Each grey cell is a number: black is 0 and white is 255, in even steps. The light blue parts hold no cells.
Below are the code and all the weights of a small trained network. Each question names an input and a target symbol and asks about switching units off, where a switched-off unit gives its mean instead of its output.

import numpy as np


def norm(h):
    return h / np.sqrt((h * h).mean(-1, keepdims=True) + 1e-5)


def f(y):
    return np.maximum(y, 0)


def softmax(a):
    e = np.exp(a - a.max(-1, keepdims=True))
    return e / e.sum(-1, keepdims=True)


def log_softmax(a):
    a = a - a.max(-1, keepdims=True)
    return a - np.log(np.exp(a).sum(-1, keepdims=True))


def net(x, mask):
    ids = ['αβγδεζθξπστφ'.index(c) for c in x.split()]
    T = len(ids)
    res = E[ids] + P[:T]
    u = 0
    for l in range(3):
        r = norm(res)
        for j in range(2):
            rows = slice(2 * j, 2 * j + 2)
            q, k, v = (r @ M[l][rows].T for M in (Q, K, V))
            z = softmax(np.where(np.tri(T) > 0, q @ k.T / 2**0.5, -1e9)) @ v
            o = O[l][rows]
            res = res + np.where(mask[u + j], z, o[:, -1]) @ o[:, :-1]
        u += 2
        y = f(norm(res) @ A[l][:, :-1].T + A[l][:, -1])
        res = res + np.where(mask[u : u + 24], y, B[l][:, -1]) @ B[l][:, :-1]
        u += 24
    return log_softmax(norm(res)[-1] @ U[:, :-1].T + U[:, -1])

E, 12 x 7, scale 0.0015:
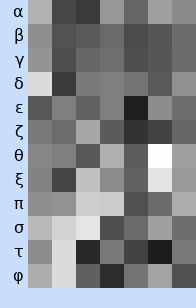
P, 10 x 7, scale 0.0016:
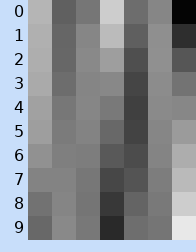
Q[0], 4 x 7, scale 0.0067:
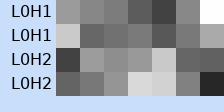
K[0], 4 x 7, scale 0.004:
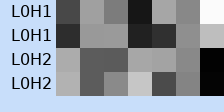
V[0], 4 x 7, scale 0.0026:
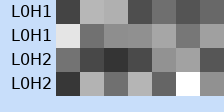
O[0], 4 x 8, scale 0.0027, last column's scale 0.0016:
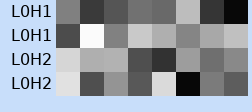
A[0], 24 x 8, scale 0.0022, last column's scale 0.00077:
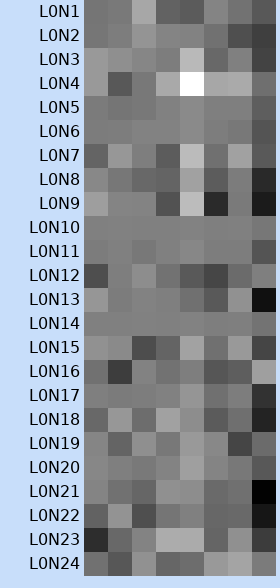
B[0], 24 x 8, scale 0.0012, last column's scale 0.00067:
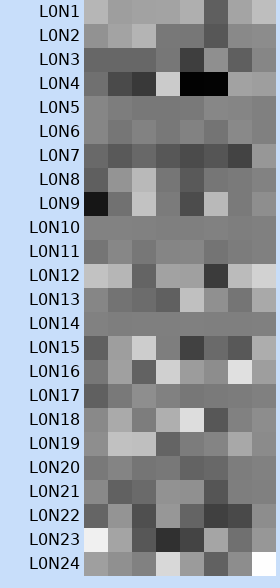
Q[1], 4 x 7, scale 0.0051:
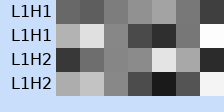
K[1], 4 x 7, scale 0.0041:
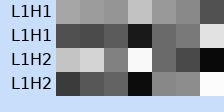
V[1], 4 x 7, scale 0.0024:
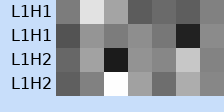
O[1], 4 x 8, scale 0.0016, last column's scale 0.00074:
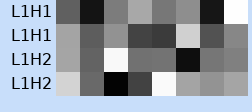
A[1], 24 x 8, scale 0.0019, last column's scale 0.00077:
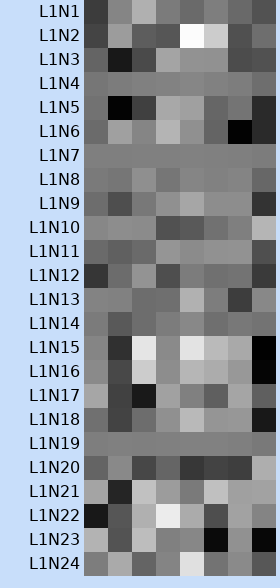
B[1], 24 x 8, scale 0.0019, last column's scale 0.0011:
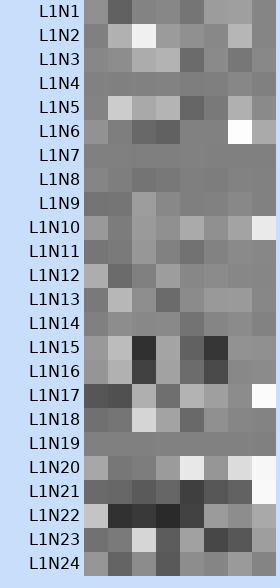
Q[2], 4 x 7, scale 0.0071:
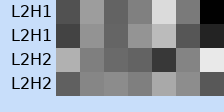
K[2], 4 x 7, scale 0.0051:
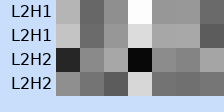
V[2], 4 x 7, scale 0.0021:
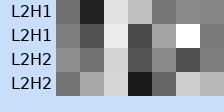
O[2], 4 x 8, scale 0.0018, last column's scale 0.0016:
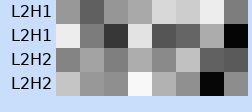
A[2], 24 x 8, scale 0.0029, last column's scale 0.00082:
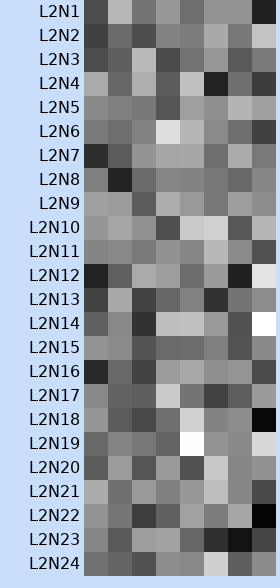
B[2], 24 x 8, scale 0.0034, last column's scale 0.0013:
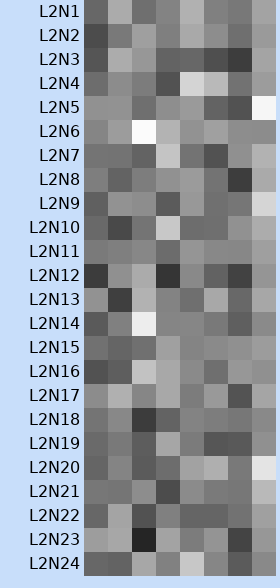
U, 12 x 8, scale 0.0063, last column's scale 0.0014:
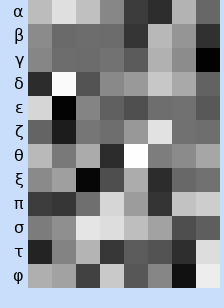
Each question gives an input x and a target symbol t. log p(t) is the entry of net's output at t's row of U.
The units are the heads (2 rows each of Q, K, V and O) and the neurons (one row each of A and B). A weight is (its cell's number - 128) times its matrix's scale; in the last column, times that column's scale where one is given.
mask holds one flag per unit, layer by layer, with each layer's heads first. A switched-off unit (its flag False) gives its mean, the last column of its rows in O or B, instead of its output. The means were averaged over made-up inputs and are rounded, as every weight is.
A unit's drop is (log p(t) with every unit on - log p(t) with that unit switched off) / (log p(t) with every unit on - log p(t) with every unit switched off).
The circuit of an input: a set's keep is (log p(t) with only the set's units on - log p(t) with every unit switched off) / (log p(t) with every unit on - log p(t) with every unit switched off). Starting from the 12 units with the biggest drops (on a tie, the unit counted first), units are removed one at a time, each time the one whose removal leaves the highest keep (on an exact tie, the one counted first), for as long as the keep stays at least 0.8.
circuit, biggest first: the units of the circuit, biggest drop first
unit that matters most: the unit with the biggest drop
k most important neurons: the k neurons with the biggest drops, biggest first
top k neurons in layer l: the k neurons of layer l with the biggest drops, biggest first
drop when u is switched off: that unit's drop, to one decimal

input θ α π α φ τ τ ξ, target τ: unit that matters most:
L2H1
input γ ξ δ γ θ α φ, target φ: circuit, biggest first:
[L2H2 L2N10]
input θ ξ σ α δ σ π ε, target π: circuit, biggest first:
[L0H2 L2N7]
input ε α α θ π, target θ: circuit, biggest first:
[L0H2 L2N4]
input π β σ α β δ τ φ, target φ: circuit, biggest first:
[L2H2 L2N10 L0H1]
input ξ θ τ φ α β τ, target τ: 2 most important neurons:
[L2N13 L2N1]
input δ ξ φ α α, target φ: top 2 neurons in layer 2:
[L2N23 L2N17]
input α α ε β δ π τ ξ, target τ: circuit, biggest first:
[L2H1 L2N3]
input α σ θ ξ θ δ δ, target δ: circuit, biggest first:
[L1H2 L0H2 L0H1]
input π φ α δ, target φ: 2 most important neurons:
[L1N6 L1N13]
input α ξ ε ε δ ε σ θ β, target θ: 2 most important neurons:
[L2N4 L1N20]
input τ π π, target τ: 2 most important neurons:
[L2N3 L1N6]
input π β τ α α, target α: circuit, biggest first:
[L1H2 L0H1]
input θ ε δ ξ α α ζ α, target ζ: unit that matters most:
L0H1
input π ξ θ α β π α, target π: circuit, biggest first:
[L0H2 L1H2]
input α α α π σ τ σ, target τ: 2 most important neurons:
[L2N12 L2N3]
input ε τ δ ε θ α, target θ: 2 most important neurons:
[L2N4 L1N23]
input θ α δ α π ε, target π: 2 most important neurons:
[L1N20 L2N7]
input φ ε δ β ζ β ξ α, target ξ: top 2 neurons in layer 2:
[L2N22 L2N5]
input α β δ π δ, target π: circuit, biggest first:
[L0H2]
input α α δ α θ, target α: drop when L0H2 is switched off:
1.0
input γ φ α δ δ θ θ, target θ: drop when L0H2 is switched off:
0.7
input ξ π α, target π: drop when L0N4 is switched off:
0.1
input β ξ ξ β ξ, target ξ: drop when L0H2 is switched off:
0.2
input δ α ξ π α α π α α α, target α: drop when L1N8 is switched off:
0.0
